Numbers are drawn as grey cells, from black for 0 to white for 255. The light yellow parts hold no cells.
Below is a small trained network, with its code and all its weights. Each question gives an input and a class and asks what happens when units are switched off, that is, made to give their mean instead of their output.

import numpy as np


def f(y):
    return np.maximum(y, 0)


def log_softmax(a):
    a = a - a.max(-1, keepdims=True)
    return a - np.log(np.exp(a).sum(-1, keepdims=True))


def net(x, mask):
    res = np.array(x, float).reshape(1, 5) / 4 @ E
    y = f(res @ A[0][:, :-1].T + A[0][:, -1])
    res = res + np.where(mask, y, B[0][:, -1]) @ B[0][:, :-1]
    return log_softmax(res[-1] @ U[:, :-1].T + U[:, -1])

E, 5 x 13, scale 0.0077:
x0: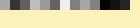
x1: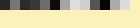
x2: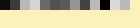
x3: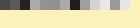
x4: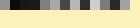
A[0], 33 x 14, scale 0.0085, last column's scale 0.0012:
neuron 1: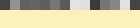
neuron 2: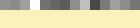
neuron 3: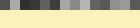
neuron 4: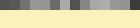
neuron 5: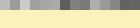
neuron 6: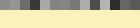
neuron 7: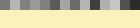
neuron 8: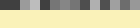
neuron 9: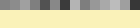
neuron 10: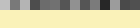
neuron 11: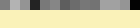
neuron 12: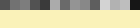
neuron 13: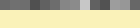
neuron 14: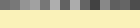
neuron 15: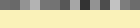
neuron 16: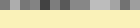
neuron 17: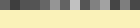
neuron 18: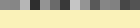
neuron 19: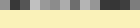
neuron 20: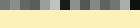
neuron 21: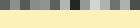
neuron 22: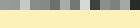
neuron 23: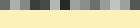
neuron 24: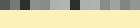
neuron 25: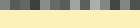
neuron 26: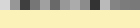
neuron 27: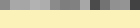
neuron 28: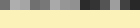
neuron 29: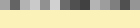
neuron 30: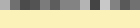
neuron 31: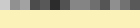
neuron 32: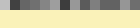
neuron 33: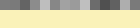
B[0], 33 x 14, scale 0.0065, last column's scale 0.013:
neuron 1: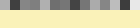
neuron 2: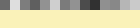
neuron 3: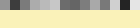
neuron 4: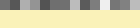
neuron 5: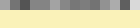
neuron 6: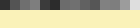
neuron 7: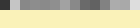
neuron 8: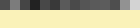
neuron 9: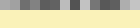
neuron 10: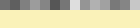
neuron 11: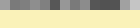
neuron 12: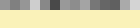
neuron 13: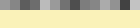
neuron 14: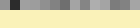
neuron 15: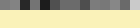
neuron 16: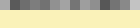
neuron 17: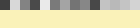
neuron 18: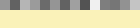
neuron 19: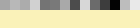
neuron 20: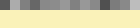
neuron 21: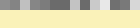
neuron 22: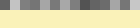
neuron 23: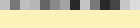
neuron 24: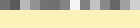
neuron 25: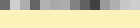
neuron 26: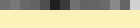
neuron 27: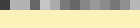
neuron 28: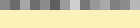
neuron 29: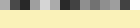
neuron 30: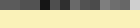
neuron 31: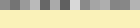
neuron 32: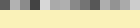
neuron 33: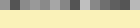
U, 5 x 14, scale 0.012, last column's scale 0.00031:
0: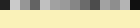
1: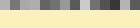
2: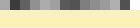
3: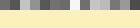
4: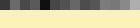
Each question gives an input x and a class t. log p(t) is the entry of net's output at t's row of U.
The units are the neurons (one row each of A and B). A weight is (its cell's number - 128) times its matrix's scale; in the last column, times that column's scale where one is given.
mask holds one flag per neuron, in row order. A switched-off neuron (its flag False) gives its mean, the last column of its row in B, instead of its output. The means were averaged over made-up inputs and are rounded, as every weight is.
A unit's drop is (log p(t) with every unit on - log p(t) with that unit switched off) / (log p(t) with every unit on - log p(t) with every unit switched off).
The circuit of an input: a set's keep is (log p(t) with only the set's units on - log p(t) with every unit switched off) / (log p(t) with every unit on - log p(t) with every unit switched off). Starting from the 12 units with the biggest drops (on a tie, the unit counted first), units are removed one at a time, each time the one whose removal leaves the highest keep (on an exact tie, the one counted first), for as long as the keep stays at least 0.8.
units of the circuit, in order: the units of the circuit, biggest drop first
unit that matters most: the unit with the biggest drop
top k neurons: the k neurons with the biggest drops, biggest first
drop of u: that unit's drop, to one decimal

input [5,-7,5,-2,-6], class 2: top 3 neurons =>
[neuron 29; neuron 17; neuron 25]
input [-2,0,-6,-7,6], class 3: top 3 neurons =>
[neuron 18; neuron 10; neuron 31]
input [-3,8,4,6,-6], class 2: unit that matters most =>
neuron 1
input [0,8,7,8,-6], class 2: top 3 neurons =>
[neuron 3; neuron 1; neuron 13]
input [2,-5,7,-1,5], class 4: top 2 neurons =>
[neuron 8; neuron 15]
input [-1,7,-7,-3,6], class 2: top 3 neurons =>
[neuron 3; neuron 1; neuron 8]
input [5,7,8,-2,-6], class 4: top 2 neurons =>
[neuron 8; neuron 15]
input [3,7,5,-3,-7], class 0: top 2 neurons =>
[neuron 2; neuron 29]
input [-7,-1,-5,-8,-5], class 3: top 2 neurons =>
[neuron 18; neuron 28]
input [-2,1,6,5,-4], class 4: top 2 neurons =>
[neuron 8; neuron 15]
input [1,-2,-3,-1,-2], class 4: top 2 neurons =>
[neuron 3; neuron 17]
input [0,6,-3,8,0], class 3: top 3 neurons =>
[neuron 24; neuron 21; neuron 29]
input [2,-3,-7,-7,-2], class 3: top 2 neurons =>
[neuron 18; neuron 28]
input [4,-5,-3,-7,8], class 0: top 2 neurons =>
[neuron 17; neuron 32]
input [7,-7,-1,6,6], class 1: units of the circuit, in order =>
[neuron 19]
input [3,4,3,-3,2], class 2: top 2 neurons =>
[neuron 23; neuron 3]
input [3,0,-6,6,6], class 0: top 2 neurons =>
[neuron 17; neuron 25]
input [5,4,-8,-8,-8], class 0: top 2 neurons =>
[neuron 22; neuron 7]
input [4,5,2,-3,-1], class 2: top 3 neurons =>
[neuron 3; neuron 23; neuron 13]
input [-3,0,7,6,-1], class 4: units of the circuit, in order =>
[neuron 8]
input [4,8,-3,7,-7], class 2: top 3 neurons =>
[neuron 3; neuron 1; neuron 33]
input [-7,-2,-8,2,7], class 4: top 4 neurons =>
[neuron 30; neuron 6; neuron 26; neuron 19]
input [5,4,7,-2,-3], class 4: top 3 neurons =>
[neuron 8; neuron 15; neuron 23]
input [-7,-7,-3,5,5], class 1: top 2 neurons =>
[neuron 23; neuron 12]
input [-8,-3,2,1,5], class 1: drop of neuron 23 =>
0.2
